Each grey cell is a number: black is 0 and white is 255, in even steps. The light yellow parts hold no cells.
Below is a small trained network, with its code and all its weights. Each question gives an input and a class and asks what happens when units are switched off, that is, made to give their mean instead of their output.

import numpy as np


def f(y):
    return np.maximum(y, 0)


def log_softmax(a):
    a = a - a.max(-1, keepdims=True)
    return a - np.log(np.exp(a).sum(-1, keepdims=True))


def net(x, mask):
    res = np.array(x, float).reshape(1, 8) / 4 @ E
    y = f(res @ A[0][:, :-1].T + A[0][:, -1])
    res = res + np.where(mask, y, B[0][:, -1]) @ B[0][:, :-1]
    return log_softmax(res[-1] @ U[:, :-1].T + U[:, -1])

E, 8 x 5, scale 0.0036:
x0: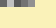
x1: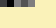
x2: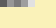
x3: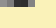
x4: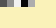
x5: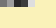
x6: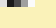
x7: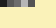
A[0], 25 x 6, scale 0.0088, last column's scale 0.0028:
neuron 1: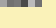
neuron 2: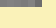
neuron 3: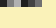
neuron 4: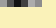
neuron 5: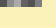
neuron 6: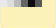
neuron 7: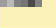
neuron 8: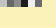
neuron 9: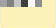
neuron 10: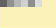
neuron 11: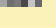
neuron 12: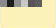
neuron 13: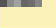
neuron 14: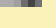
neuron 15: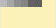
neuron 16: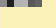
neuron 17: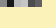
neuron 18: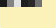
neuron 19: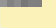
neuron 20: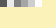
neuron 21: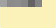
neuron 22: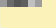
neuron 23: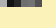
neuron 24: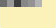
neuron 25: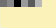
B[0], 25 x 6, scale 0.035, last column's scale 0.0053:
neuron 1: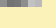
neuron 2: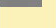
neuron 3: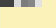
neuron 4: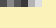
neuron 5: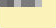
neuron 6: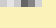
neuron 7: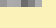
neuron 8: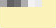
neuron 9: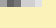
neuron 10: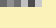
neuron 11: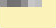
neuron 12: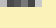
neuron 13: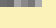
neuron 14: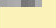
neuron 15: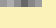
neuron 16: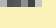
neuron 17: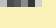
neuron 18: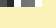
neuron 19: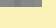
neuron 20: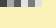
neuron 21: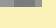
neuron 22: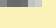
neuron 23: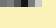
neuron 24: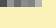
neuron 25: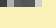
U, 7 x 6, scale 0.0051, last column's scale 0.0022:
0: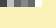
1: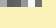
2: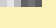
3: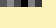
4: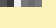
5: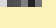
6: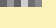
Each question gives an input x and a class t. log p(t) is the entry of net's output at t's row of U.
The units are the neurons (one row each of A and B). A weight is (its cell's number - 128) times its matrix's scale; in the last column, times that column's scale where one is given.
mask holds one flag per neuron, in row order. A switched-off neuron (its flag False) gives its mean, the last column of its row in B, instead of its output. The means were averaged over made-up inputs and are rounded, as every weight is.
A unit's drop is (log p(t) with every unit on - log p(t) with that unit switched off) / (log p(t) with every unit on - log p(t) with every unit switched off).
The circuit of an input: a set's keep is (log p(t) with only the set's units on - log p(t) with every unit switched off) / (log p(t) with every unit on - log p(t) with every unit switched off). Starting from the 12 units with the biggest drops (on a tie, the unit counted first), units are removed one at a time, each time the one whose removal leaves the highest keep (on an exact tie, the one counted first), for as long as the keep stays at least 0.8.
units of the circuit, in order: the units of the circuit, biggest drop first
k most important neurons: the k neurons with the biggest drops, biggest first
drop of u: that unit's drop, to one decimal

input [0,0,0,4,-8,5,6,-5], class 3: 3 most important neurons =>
(neuron 23; neuron 25; neuron 4)
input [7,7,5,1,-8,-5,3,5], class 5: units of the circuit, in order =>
(neuron 12; neuron 17)
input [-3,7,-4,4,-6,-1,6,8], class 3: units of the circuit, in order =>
(neuron 23)
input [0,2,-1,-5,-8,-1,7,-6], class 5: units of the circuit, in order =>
(neuron 12; neuron 17)
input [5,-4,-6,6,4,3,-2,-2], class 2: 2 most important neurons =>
(neuron 6; neuron 7)
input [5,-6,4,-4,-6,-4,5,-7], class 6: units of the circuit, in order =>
(neuron 20; neuron 10)
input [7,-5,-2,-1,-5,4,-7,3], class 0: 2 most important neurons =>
(neuron 20; neuron 25)
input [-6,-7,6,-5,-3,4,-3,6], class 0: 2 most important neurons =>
(neuron 9; neuron 8)
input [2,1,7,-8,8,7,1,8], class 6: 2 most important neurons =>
(neuron 20; neuron 10)
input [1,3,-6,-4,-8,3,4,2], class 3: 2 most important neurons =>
(neuron 23; neuron 25)
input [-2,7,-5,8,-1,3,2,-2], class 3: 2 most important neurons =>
(neuron 23; neuron 4)
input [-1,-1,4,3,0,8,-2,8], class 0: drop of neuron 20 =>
0.2
